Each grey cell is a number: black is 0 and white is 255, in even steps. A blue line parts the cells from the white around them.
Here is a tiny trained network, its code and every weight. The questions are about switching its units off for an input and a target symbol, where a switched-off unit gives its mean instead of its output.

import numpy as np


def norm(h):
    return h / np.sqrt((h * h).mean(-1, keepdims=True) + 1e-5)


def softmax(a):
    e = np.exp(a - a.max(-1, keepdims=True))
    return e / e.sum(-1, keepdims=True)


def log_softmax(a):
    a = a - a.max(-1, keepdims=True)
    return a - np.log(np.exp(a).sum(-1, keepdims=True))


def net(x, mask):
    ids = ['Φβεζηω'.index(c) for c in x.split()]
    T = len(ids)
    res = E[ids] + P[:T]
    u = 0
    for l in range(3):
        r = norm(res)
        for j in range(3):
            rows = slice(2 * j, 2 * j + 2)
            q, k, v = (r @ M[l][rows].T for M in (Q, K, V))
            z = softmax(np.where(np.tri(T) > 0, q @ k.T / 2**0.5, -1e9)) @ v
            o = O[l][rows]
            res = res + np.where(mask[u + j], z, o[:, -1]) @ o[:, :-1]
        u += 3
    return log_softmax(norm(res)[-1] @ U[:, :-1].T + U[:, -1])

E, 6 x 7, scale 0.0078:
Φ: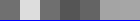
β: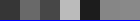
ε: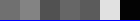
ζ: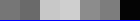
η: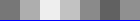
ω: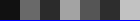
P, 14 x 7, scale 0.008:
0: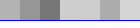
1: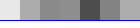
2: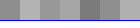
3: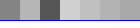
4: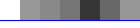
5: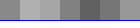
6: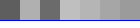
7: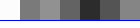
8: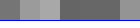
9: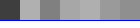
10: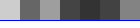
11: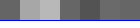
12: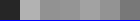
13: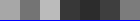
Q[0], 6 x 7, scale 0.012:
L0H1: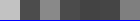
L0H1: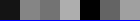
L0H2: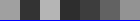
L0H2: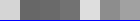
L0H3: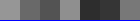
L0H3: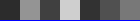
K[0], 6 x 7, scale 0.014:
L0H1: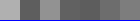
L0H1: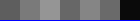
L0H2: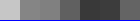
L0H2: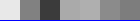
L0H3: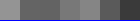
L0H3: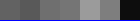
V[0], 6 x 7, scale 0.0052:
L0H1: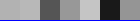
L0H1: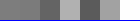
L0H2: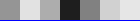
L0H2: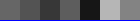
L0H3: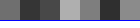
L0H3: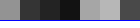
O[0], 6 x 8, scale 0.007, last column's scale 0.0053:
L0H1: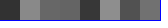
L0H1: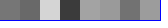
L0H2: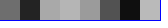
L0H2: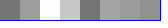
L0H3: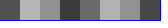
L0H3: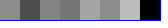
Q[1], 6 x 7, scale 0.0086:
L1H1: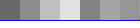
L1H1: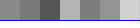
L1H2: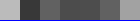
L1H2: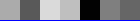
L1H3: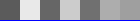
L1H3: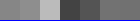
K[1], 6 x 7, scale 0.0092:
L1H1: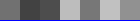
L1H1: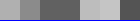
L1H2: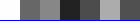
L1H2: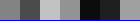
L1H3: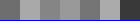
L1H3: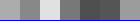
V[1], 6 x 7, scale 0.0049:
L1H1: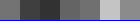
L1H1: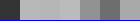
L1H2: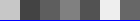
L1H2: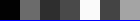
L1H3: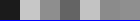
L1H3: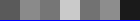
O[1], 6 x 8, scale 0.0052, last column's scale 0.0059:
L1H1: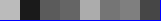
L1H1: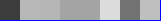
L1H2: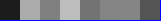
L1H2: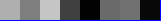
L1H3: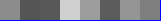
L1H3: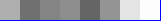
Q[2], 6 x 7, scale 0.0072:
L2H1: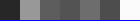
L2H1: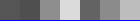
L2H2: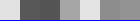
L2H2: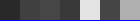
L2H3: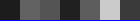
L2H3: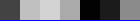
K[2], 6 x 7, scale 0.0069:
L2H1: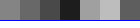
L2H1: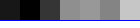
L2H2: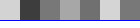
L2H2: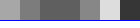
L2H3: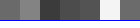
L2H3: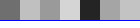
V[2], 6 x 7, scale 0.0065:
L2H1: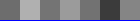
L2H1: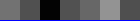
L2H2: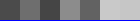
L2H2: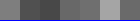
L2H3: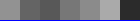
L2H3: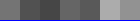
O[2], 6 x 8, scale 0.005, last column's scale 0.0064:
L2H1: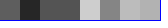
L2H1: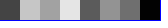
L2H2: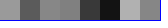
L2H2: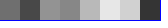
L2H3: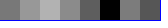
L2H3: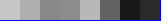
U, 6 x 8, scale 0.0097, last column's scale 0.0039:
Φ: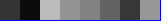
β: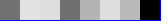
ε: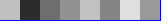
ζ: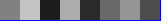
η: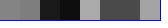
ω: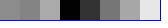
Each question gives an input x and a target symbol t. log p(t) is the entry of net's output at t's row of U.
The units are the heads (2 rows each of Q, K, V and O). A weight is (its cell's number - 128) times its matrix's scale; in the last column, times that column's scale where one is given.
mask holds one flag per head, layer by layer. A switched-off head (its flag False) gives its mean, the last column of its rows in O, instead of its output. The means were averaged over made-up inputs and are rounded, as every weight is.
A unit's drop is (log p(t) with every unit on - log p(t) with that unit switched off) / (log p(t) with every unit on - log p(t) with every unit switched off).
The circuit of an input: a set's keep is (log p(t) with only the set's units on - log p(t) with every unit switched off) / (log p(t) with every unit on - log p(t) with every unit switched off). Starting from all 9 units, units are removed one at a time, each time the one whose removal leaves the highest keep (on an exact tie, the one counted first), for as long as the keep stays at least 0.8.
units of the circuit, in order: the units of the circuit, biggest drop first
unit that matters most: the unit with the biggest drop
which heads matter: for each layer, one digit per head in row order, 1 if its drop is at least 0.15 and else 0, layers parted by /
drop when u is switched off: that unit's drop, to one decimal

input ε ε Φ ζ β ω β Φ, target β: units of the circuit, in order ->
L1H2; L0H2; L1H3
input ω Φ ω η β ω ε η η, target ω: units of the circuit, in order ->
L1H2
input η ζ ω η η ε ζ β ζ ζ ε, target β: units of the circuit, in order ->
L0H2; L1H2
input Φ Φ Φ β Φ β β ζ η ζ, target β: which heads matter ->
010 / 000 / 000
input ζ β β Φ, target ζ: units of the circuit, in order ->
L0H2; L2H1; L1H2
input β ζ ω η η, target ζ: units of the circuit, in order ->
L0H2; L0H3
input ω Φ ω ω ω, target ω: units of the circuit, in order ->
L0H1; L0H3
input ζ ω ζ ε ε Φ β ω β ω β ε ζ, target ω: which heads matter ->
010 / 010 / 010
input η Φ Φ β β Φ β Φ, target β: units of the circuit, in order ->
L0H2; L1H2; L1H3
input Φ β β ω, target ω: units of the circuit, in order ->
L1H2; L0H1
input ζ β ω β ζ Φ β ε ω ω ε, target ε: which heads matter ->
111 / 010 / 010
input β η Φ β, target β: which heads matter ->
110 / 000 / 000
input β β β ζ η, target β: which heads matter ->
100 / 110 / 000
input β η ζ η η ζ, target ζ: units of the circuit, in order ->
L0H2; L1H1
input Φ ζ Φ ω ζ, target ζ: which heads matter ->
010 / 010 / 000
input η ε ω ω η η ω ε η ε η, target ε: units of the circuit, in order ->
L1H2
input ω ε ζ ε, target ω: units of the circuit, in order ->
L1H2; L0H1
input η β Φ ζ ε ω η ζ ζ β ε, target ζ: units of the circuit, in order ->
L0H1; L0H2
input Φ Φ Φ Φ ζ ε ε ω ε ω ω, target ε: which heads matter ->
001 / 000 / 000
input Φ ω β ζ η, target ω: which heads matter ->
110 / 000 / 110
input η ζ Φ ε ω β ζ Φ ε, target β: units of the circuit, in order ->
L0H2
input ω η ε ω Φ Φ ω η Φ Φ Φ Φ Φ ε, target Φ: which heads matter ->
010 / 000 / 000
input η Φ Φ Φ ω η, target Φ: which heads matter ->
010 / 000 / 000
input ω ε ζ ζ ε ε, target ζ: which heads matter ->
111 / 000 / 100
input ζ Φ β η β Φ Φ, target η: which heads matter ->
111 / 010 / 000
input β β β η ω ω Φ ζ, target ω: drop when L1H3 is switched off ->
0.0
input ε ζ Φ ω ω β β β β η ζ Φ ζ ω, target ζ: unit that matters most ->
L0H1
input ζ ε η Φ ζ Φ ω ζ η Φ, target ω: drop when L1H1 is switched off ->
-0.1
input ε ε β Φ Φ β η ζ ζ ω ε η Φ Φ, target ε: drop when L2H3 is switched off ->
0.2
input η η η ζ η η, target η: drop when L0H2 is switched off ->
0.8
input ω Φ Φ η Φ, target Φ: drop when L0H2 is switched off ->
0.9
